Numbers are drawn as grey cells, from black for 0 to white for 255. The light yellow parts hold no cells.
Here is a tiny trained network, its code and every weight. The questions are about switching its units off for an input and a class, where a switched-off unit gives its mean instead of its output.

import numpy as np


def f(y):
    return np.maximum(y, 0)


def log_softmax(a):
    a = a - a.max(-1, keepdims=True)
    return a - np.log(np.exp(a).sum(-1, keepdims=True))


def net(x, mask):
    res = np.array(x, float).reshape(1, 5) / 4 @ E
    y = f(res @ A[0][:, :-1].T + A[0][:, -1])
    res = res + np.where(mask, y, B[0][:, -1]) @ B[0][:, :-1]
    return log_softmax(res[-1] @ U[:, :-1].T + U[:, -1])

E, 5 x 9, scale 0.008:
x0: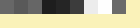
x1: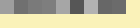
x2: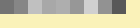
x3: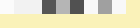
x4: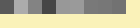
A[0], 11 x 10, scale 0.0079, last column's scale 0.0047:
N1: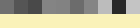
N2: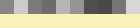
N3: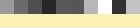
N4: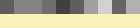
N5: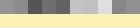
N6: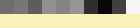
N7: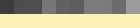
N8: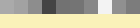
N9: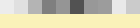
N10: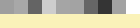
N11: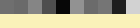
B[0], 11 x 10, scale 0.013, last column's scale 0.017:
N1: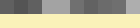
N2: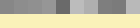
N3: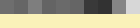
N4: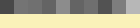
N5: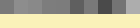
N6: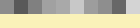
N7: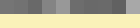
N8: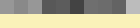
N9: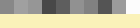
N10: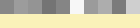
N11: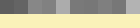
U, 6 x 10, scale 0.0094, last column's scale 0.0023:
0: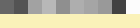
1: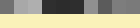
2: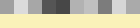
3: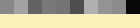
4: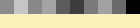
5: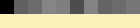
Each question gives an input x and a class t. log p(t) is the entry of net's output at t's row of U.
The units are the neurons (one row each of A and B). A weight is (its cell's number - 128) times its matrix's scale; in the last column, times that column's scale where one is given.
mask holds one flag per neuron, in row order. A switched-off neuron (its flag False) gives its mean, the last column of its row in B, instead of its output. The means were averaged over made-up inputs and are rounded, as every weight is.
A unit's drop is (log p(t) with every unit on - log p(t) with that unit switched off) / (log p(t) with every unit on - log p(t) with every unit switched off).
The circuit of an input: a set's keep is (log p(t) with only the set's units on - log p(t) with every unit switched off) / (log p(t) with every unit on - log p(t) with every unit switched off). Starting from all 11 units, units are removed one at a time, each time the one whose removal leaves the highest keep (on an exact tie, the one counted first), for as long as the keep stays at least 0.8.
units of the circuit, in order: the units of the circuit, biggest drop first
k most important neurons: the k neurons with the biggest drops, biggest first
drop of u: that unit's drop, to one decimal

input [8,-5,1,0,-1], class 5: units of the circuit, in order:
N9, N4
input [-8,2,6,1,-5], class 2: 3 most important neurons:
N1, N10, N11
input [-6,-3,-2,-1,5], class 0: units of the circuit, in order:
N6
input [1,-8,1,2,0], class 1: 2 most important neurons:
N10, N6
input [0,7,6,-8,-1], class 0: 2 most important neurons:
N6, N3
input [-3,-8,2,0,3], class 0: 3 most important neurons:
N9, N8, N6
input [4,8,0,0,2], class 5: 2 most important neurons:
N9, N1
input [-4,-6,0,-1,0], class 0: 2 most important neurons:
N9, N6
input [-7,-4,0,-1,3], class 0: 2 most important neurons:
N9, N6
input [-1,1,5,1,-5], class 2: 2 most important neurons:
N6, N1
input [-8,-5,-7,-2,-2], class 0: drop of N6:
0.2
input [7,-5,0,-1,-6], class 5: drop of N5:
0.0
